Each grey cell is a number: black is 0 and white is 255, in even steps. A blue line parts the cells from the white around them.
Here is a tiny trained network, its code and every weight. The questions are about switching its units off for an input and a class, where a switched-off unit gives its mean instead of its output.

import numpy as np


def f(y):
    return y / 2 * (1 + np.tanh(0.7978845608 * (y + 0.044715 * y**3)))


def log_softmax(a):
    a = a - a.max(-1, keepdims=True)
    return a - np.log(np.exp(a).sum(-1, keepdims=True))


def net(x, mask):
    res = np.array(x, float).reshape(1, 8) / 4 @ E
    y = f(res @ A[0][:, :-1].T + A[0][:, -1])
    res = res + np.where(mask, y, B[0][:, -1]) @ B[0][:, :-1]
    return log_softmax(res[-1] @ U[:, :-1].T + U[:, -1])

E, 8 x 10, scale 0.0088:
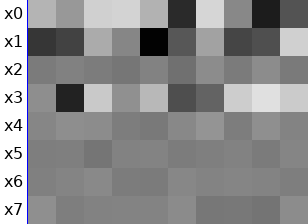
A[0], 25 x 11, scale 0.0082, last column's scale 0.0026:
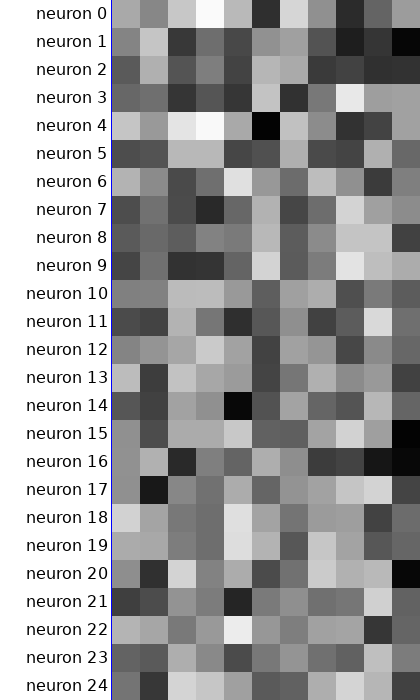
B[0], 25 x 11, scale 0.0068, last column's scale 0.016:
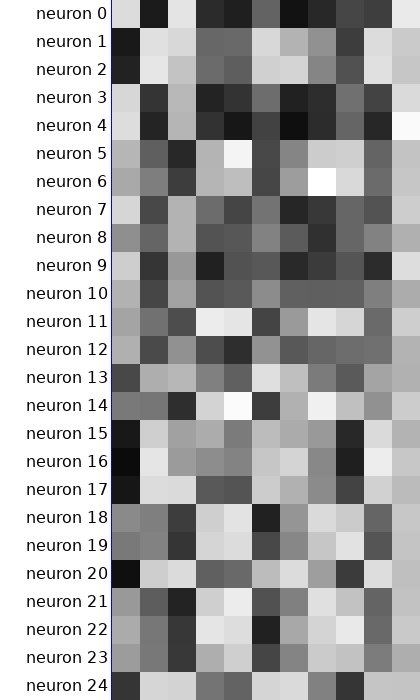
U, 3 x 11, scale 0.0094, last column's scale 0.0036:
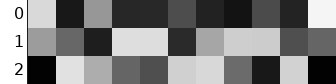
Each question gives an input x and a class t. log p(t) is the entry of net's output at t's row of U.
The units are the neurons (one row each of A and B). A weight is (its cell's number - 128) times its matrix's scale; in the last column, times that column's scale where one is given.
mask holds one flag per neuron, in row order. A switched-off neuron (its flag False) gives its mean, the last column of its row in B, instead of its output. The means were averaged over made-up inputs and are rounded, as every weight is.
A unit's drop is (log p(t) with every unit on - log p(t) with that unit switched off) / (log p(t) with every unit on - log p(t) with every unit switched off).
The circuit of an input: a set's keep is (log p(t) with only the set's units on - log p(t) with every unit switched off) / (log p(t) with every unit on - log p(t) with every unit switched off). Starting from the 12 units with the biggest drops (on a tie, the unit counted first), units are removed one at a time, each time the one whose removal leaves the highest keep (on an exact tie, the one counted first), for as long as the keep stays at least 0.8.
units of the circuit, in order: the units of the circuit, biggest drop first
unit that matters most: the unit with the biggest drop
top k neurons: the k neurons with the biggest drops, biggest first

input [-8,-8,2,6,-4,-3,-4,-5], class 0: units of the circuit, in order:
(neuron 9)
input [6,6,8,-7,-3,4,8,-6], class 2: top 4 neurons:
(neuron 1; neuron 2; neuron 16; neuron 9)
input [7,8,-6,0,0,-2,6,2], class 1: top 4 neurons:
(neuron 14; neuron 5; neuron 11; neuron 23)
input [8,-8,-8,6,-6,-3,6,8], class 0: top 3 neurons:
(neuron 4; neuron 0; neuron 12)
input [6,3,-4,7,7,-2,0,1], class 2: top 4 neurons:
(neuron 20; neuron 24; neuron 13; neuron 15)
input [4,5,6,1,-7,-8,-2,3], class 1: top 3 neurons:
(neuron 14; neuron 5; neuron 11)
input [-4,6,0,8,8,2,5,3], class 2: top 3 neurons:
(neuron 17; neuron 24; neuron 20)
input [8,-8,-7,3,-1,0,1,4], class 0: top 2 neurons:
(neuron 4; neuron 0)
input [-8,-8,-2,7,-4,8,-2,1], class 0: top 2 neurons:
(neuron 3; neuron 9)
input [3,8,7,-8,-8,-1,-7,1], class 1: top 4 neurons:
(neuron 5; neuron 14; neuron 11; neuron 21)
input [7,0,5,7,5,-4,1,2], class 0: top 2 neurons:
(neuron 4; neuron 0)
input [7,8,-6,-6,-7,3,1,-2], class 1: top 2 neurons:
(neuron 14; neuron 5)
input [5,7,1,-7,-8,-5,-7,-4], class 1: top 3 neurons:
(neuron 5; neuron 14; neuron 11)
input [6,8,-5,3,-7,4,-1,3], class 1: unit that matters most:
neuron 14
